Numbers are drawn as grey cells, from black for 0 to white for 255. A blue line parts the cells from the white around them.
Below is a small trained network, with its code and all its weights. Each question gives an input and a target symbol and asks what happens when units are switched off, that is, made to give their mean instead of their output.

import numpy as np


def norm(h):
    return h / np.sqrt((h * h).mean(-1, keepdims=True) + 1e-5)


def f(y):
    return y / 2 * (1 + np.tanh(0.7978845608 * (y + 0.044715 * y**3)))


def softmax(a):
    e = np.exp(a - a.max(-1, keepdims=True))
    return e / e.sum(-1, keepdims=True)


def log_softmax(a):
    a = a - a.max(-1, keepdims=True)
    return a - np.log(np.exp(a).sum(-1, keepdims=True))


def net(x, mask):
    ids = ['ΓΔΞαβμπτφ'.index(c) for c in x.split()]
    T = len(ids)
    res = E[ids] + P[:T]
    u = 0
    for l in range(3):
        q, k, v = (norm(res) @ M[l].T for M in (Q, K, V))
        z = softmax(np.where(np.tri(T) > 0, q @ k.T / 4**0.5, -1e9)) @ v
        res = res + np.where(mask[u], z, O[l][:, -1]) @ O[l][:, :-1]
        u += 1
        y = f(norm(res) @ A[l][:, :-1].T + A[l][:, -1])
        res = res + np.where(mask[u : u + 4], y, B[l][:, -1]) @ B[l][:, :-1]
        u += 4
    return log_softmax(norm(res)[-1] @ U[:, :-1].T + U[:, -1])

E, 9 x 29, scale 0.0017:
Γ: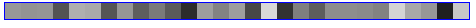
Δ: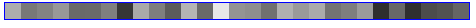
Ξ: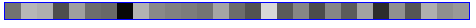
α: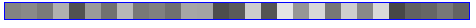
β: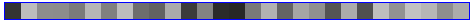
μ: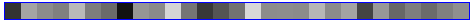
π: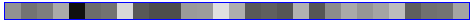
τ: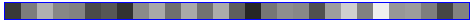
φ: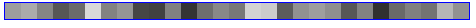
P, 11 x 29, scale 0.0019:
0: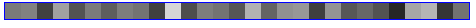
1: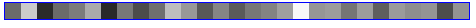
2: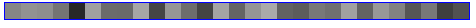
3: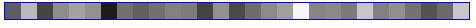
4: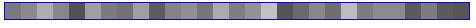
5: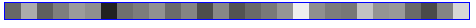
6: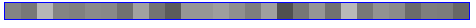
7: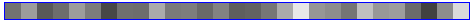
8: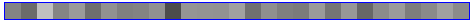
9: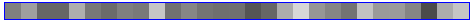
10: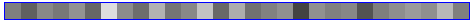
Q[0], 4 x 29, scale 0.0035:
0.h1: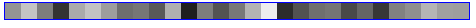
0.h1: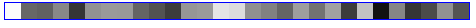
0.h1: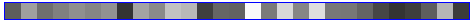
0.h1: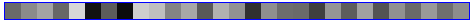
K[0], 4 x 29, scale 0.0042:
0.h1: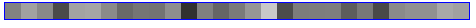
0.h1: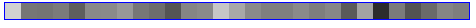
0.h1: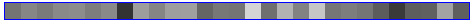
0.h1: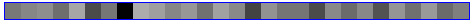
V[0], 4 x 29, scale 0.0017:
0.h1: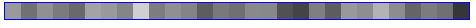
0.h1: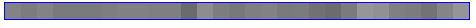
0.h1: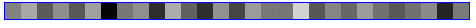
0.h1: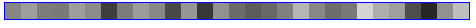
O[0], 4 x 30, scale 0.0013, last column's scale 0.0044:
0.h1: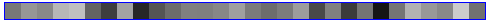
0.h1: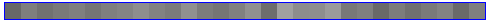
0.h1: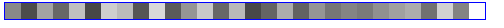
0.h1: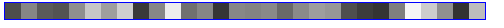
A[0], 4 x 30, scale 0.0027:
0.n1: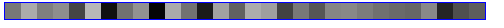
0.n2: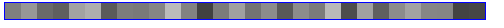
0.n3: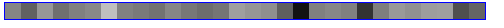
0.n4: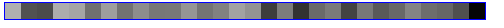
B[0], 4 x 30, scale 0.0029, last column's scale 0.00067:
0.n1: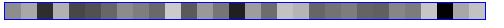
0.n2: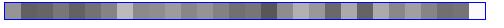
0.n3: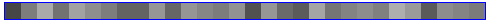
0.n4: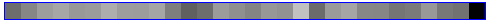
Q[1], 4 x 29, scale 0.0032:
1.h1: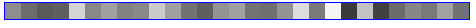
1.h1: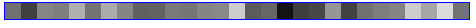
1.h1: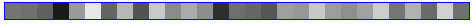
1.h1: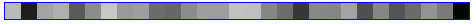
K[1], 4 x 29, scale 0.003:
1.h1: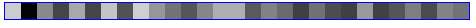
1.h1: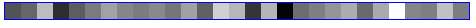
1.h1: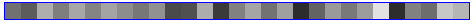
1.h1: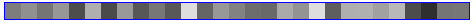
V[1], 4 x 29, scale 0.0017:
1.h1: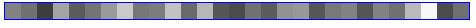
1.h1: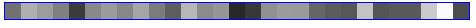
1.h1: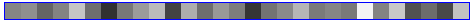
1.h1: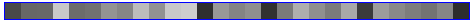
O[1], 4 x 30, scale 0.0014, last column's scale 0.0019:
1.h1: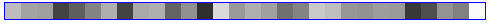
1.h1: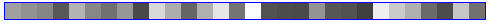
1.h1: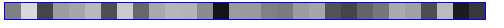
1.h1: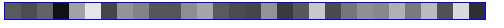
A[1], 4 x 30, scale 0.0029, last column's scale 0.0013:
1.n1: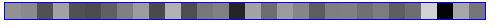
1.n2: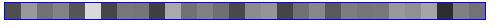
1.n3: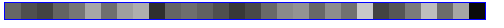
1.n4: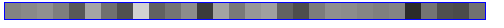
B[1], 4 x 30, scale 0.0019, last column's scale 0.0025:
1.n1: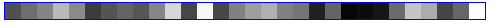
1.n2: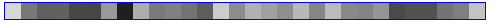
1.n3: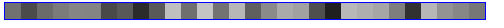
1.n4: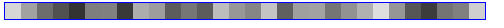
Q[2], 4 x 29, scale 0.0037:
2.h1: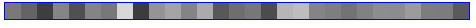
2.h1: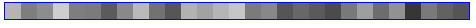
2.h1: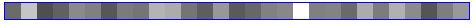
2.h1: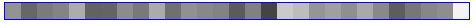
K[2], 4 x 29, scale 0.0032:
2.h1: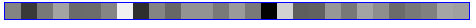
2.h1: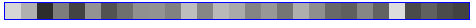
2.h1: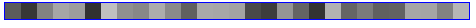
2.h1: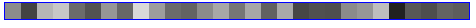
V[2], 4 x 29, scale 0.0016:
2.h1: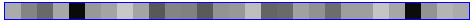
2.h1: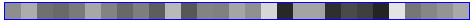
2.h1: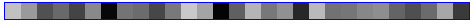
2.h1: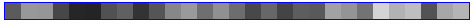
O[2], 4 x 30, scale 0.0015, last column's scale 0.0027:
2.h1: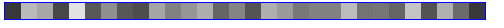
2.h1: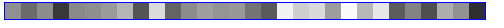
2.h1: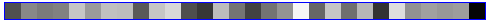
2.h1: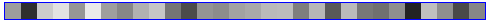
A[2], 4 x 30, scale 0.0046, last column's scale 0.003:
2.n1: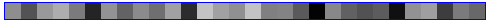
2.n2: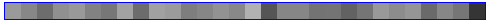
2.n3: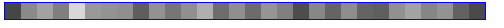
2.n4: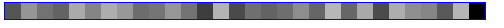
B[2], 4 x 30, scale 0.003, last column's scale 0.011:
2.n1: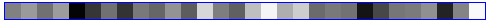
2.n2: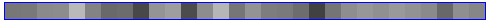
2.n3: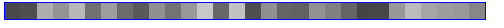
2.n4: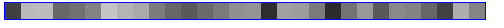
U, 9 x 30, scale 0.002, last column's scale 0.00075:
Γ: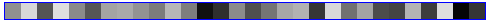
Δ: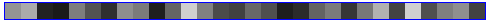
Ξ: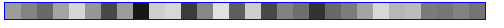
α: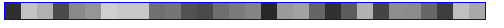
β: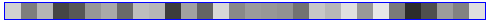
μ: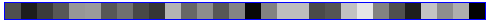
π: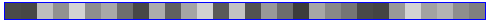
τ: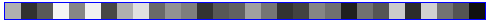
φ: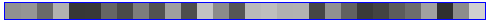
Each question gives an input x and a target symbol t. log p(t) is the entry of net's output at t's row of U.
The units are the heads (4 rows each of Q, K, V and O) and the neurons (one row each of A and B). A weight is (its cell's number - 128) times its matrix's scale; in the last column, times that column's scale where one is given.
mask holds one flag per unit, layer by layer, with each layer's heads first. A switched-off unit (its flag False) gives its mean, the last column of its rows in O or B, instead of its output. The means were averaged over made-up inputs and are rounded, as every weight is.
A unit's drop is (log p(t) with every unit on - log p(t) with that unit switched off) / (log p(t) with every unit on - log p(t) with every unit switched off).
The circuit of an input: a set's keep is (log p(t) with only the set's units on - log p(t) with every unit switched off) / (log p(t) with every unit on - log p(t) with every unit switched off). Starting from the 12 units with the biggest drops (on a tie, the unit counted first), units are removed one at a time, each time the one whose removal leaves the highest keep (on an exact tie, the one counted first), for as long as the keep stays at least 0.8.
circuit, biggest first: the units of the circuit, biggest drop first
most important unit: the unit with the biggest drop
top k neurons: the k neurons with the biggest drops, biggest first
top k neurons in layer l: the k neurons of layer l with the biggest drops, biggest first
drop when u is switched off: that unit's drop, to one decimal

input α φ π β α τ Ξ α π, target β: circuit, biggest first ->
[2.n1; 1.n1]
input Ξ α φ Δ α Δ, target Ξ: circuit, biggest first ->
[0.h1; 1.h1; 2.n1; 2.n2]
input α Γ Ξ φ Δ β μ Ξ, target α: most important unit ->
2.n4
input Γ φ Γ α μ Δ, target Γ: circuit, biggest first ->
[1.h1; 0.h1; 2.n1]
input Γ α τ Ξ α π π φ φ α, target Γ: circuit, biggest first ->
[1.h1; 0.h1; 2.n1]
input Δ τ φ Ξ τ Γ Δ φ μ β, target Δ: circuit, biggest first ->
[0.h1; 0.n4; 2.h1; 2.n1]
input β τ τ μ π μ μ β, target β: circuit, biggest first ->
[2.n1; 1.h1]
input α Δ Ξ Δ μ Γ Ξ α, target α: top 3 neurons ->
[2.n4; 0.n1; 2.n1]
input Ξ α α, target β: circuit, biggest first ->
[2.n1; 1.h1; 1.n4]
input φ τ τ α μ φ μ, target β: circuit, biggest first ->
[2.n1; 1.n1]
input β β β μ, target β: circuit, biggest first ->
[1.h1; 2.n1]
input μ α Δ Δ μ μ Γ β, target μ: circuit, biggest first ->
[1.h1; 1.n3; 2.n1]
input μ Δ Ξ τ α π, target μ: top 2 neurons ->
[1.n3; 2.n1]
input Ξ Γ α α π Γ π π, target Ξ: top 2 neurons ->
[2.n1; 2.n2]
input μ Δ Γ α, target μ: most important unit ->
1.h1
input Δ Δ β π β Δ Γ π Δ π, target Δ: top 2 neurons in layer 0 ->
[0.n4; 0.n1]
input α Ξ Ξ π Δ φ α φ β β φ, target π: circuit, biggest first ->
[0.n3; 2.n1]
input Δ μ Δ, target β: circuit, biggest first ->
[2.n1; 1.n4]
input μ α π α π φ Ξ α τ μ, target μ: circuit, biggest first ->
[1.h1; 0.h1; 2.n1; 1.n3]
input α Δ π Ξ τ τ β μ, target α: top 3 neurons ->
[2.n4; 2.n1; 1.n1]
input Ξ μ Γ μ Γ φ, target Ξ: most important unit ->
0.h1
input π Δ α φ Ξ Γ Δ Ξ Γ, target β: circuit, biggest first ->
[2.n1; 2.h1; 1.n1]
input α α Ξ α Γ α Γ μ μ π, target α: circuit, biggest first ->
[0.h1; 2.h1; 2.n4; 2.n1]
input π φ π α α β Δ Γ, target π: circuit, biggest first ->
[2.h1; 0.h1; 2.n3; 2.n1]
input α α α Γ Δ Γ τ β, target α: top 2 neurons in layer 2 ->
[2.n4; 2.n1]
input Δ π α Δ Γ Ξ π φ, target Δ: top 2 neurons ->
[0.n4; 2.n1]
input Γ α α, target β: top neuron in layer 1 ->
[1.n4]
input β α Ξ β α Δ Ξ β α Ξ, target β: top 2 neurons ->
[0.n2; 1.n1]
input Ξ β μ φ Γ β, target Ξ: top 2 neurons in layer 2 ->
[2.n1; 2.n2]
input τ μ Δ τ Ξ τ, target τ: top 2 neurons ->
[2.n1; 0.n1]
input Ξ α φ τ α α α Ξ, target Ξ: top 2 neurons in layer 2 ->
[2.n1; 2.n2]
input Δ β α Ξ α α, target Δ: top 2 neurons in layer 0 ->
[0.n4; 0.n1]
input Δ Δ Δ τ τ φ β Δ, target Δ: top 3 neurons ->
[0.n4; 2.n1; 1.n1]
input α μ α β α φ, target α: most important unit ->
2.h1
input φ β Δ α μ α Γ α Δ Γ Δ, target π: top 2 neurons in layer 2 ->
[2.n3; 2.n1]
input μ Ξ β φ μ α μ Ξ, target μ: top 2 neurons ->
[1.n3; 2.n1]
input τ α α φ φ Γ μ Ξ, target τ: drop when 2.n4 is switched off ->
0.0
